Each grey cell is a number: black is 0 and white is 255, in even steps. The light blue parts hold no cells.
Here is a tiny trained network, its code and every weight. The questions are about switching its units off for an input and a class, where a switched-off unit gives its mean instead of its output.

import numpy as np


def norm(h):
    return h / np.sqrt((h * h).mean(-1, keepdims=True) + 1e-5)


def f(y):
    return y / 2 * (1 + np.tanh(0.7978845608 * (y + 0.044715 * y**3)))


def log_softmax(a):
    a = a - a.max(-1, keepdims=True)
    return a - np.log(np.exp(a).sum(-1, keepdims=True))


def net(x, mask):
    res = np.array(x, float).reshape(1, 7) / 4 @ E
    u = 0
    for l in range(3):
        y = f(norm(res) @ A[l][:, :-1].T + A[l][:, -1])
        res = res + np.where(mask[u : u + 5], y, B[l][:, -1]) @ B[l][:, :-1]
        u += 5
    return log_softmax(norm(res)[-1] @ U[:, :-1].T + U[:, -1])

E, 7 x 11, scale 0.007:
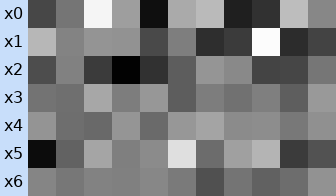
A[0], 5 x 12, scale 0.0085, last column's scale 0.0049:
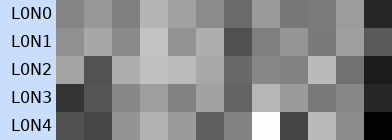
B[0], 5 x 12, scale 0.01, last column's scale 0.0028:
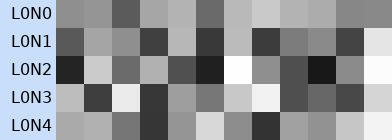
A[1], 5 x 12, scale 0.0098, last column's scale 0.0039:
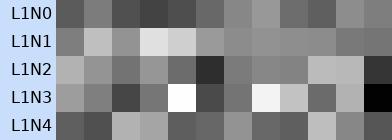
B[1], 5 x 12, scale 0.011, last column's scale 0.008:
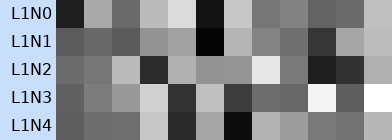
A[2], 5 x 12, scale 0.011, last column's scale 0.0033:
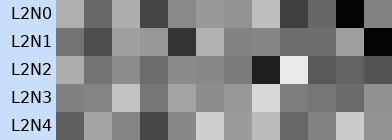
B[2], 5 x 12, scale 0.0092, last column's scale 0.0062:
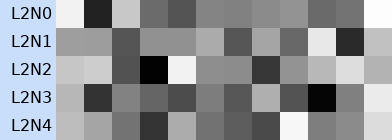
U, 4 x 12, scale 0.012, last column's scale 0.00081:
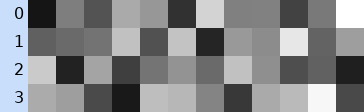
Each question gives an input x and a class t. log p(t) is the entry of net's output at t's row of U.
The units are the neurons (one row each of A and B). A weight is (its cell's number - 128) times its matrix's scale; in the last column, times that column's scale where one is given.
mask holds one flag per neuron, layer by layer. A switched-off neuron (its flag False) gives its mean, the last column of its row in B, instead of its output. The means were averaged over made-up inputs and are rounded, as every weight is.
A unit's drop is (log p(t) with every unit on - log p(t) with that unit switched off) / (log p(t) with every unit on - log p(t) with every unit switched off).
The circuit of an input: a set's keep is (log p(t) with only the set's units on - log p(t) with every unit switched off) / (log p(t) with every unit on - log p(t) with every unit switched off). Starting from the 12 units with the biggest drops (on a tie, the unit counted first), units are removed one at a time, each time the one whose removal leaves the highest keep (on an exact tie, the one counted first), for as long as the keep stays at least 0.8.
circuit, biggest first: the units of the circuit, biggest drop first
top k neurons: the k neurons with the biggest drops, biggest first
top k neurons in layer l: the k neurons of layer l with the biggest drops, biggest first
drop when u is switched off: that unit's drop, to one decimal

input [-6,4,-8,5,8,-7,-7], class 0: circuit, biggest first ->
(L1N1)
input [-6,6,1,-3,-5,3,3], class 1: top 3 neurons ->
(L1N3 L0N4 L2N4)
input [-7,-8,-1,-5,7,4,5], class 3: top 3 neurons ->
(L0N4 L2N4 L1N4)
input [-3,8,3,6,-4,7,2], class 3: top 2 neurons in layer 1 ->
(L1N2 L1N4)
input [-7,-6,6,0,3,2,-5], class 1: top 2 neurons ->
(L1N3 L0N2)
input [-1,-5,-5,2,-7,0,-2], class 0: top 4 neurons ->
(L0N2 L1N1 L2N2 L0N0)
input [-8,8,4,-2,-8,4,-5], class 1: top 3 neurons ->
(L1N3 L0N4 L0N1)
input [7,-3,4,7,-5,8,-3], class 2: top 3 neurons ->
(L0N3 L1N3 L2N3)
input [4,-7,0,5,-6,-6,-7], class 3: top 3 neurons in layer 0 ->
(L0N4 L0N3 L0N0)
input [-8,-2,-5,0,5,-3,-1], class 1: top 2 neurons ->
(L1N3 L1N0)
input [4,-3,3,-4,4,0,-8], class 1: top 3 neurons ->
(L0N2 L1N4 L1N1)
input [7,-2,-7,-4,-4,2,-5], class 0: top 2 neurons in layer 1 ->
(L1N1 L1N3)
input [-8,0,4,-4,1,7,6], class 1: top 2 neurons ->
(L1N3 L1N2)
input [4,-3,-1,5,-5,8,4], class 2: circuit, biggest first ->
(L0N3)
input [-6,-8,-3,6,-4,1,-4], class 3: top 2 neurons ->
(L0N4 L2N4)
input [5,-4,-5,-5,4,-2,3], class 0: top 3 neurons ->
(L0N2 L1N3 L1N1)
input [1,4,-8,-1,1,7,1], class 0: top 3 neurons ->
(L0N2 L1N1 L1N2)
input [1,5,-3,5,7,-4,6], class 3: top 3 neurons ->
(L2N2 L0N1 L0N3)
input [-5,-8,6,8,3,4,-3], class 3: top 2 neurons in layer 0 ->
(L0N4 L0N2)
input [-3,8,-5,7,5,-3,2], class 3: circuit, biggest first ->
(L2N2)
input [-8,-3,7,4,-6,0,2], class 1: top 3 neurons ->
(L1N3 L0N2 L1N1)
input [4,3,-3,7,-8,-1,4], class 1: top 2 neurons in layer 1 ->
(L1N4 L1N0)
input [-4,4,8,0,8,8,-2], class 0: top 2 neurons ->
(L1N0 L1N2)
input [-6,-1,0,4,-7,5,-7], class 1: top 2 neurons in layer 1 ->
(L1N3 L1N2)
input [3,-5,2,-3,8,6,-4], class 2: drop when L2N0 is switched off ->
0.1
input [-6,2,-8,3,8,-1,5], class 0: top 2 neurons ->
(L1N1 L0N2)
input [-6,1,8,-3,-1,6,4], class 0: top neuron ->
(L1N0)
